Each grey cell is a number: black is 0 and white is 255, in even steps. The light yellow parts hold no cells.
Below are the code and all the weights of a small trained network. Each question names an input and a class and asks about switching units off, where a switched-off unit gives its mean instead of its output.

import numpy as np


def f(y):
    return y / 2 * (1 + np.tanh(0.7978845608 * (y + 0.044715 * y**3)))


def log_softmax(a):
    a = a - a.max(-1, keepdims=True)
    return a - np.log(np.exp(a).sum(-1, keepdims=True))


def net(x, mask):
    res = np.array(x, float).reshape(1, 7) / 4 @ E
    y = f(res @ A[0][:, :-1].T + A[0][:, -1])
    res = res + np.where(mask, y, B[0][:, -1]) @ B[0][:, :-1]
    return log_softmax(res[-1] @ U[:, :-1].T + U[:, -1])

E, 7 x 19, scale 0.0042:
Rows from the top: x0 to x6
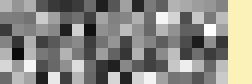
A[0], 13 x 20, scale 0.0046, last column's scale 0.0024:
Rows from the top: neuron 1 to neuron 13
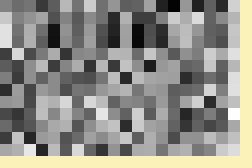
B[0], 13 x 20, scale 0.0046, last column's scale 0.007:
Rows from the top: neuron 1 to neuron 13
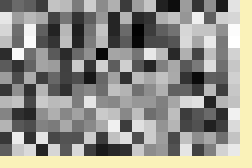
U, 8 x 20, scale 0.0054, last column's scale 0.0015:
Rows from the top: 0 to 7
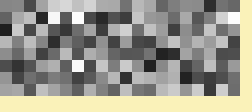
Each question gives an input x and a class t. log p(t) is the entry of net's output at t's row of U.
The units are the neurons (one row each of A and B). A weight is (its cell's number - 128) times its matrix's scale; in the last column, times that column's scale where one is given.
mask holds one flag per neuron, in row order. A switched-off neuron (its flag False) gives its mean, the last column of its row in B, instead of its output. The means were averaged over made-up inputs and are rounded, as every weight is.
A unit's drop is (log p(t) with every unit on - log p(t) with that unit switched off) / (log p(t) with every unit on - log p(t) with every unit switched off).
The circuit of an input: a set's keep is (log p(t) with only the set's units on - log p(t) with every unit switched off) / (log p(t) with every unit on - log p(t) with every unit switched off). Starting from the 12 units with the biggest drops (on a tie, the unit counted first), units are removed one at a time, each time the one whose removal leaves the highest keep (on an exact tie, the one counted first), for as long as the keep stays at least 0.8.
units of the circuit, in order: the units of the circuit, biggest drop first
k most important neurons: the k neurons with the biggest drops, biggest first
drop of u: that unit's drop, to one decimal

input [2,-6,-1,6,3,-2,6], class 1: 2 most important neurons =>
[neuron 13; neuron 10]
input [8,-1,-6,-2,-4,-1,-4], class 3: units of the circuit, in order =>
[neuron 2]
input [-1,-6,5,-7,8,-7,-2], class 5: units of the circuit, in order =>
[neuron 6; neuron 10]
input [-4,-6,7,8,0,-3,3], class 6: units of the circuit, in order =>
[neuron 7; neuron 11]
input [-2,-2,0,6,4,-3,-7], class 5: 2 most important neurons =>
[neuron 6; neuron 10]
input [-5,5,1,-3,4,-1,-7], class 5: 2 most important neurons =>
[neuron 6; neuron 10]
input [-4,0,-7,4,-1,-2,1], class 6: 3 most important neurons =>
[neuron 7; neuron 11; neuron 12]
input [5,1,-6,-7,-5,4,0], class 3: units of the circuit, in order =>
[neuron 3; neuron 2]
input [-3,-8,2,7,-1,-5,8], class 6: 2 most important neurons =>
[neuron 11; neuron 7]
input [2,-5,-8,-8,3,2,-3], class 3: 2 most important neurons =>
[neuron 2; neuron 3]
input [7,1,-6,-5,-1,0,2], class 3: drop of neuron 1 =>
0.1
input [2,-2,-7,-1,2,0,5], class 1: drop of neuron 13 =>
0.5
